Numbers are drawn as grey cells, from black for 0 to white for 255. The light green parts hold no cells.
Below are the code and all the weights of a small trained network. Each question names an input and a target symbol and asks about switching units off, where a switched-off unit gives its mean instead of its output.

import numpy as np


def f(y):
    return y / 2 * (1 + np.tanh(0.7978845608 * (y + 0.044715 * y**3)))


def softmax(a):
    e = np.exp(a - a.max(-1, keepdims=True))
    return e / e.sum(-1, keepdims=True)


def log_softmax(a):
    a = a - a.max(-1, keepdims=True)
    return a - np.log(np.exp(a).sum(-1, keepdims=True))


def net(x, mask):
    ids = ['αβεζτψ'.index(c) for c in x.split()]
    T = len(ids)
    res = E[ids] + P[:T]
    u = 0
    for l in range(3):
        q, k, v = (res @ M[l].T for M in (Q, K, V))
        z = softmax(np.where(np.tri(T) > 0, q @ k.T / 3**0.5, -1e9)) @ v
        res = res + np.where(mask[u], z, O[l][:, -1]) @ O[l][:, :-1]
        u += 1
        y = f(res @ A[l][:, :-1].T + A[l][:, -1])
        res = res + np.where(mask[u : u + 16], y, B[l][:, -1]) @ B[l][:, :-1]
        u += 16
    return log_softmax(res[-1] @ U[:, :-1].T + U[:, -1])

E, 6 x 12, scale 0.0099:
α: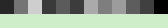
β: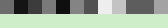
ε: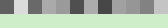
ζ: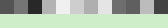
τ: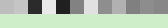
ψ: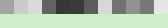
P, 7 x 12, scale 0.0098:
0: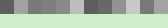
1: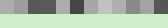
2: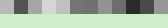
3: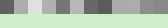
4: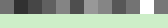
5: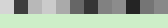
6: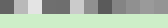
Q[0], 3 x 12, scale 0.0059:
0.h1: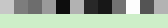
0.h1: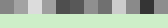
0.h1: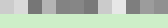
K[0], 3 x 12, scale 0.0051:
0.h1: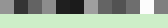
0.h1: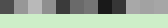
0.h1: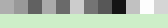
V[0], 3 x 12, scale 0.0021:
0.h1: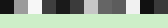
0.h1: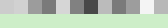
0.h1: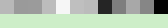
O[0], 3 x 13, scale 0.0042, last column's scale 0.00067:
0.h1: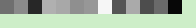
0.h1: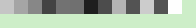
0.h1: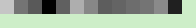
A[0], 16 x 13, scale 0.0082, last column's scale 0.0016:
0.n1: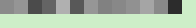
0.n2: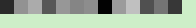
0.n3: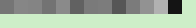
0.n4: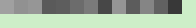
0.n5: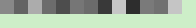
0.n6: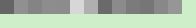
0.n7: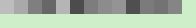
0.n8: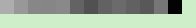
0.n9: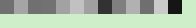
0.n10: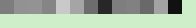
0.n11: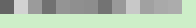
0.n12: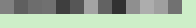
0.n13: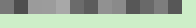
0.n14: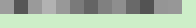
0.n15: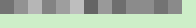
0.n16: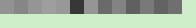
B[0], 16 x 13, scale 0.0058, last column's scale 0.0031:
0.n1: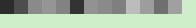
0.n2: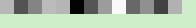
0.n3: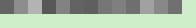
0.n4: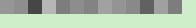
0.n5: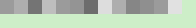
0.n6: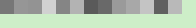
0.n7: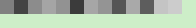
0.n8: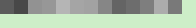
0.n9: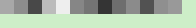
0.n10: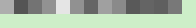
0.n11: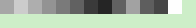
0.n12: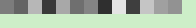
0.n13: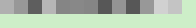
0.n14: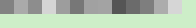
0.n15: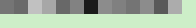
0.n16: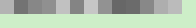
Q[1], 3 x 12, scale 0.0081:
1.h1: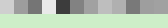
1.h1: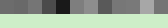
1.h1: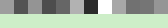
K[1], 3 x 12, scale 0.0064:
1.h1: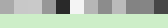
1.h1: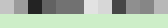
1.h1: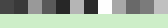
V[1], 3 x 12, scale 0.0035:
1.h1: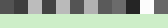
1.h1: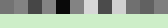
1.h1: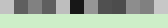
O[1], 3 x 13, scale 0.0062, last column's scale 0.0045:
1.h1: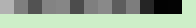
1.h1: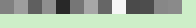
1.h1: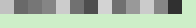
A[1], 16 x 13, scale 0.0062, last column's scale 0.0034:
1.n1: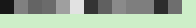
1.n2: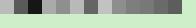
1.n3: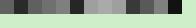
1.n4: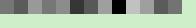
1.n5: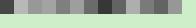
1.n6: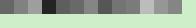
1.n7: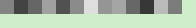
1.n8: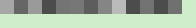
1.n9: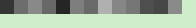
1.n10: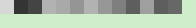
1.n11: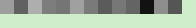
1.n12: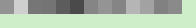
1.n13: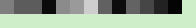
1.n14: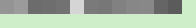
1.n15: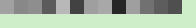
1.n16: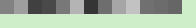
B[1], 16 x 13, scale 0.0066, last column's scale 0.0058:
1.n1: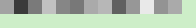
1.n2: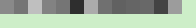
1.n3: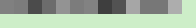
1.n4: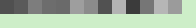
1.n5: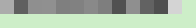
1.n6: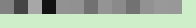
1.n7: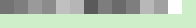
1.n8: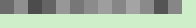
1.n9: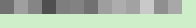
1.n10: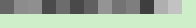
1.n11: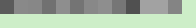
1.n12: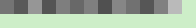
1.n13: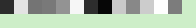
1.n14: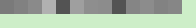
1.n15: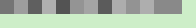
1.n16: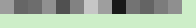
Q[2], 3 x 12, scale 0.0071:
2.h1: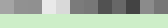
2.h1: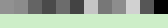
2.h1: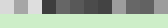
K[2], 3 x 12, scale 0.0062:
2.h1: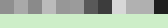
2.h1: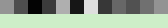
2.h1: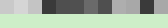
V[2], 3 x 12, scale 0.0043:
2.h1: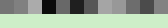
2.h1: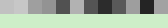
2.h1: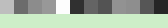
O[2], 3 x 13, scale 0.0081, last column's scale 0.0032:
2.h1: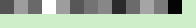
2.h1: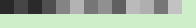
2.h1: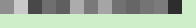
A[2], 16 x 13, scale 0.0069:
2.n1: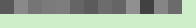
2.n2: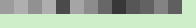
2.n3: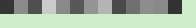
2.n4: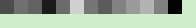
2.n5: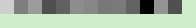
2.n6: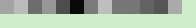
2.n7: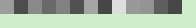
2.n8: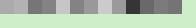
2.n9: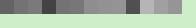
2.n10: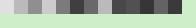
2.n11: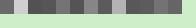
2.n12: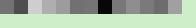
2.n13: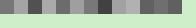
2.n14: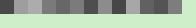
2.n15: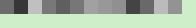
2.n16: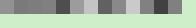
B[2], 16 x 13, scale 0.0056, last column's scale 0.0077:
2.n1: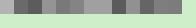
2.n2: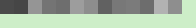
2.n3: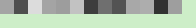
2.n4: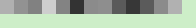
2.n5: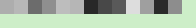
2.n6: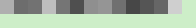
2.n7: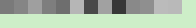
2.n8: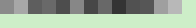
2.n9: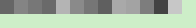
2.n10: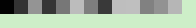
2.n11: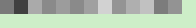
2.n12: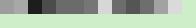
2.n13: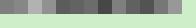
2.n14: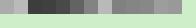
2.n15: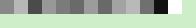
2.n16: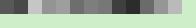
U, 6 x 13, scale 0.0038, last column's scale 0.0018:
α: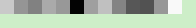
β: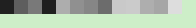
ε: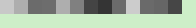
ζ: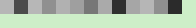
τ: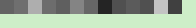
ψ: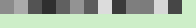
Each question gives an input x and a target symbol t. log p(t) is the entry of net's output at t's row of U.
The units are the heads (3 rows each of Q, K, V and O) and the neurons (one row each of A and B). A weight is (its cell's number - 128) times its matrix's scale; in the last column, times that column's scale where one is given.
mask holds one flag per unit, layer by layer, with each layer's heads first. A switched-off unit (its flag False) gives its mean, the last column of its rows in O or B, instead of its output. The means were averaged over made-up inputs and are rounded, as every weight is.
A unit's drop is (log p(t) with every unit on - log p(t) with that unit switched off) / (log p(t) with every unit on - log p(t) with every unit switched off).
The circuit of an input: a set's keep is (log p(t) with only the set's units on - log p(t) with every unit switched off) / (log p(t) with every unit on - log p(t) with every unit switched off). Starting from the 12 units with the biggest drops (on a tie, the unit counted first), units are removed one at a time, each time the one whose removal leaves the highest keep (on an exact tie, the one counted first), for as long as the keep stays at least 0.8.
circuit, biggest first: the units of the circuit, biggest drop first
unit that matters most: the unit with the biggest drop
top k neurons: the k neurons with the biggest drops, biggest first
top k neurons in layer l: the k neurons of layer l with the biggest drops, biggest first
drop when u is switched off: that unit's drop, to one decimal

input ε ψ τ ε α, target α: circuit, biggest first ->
[2.h1, 1.h1, 1.n7]
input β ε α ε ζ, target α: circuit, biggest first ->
[2.h1, 1.n2, 1.h1]
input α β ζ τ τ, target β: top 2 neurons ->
[2.n9, 0.n12]
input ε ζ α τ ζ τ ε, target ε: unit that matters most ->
0.n2
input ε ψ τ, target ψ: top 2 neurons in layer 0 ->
[0.n11, 0.n9]
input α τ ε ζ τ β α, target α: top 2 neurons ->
[2.n6, 0.n2]
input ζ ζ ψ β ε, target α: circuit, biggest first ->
[1.h1, 2.h1, 1.n7, 0.n1]
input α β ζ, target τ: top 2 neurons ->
[2.n10, 0.n2]
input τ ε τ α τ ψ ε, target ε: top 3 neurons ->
[0.n11, 0.n2, 0.n9]
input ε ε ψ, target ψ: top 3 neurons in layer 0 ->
[0.n11, 0.n2, 0.n9]
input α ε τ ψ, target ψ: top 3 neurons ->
[2.n14, 0.n11, 2.n12]
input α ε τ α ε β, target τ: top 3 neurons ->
[2.n10, 0.n2, 0.n14]
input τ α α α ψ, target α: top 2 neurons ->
[1.n7, 0.n12]
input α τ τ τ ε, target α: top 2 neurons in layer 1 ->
[1.n7, 1.n13]
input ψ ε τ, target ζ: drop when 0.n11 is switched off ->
0.2
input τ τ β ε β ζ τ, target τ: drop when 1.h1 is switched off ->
0.1
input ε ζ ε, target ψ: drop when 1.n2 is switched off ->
0.0
